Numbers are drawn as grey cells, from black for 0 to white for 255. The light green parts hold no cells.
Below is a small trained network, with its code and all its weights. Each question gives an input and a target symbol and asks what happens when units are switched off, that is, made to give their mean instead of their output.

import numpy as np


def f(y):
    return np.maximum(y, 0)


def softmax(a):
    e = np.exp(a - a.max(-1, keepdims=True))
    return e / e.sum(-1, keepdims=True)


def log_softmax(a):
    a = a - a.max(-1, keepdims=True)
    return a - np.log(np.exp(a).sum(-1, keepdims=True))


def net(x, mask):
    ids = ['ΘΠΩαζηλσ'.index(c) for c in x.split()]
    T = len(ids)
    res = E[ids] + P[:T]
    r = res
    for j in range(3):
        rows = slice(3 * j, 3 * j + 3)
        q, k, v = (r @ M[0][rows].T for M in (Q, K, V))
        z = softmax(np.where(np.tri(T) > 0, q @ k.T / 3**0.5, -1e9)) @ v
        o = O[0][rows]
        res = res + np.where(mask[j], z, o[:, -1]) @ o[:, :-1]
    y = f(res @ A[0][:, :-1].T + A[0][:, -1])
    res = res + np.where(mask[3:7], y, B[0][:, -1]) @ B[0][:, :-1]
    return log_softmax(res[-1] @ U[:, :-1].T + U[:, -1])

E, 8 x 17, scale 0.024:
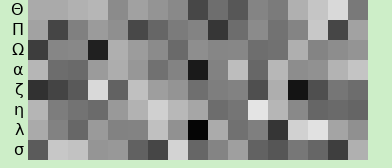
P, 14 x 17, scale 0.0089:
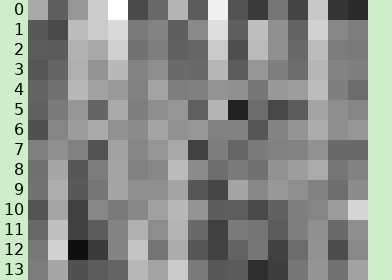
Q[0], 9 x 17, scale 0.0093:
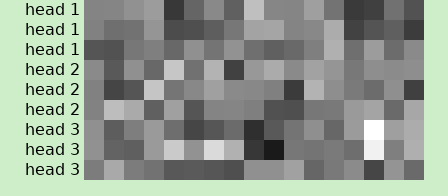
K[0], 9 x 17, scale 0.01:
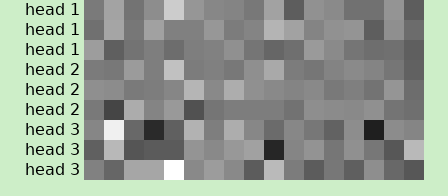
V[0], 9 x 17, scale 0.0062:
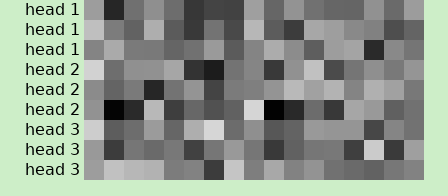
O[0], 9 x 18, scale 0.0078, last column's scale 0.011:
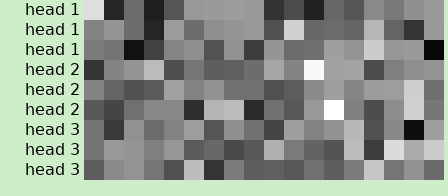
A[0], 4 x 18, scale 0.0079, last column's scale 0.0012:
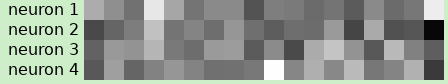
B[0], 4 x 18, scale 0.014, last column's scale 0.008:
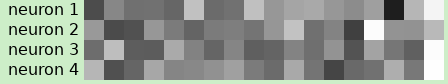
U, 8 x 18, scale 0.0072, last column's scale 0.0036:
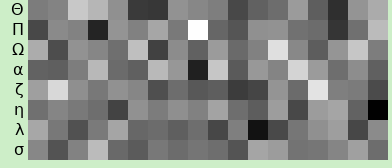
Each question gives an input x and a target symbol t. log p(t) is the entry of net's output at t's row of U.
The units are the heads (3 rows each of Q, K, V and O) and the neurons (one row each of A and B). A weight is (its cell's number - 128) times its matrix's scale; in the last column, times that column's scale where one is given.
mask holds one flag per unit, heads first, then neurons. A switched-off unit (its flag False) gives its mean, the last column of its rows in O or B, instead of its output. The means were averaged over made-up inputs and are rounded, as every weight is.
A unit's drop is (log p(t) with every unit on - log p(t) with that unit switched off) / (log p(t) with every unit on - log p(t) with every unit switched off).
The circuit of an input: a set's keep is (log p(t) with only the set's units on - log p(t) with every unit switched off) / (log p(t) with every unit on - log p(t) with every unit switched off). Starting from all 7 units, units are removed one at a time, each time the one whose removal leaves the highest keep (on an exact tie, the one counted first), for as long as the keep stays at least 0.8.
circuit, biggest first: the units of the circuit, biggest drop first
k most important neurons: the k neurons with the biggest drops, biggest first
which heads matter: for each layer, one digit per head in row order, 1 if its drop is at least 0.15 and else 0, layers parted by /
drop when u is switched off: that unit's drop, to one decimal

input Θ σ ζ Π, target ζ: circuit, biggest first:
head 3
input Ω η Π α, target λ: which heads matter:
100
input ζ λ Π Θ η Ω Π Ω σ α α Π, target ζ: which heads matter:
001
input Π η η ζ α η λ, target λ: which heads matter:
101
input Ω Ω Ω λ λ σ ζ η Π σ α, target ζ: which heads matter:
101
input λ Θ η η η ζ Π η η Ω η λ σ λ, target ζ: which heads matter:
101
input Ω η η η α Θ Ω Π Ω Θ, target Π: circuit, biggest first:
head 3; neuron 1
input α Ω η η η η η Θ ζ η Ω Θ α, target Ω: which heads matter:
100
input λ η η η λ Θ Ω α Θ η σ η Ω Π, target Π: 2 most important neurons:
neuron 4; neuron 1
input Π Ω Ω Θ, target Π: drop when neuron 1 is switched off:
0.0
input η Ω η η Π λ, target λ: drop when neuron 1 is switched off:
0.1
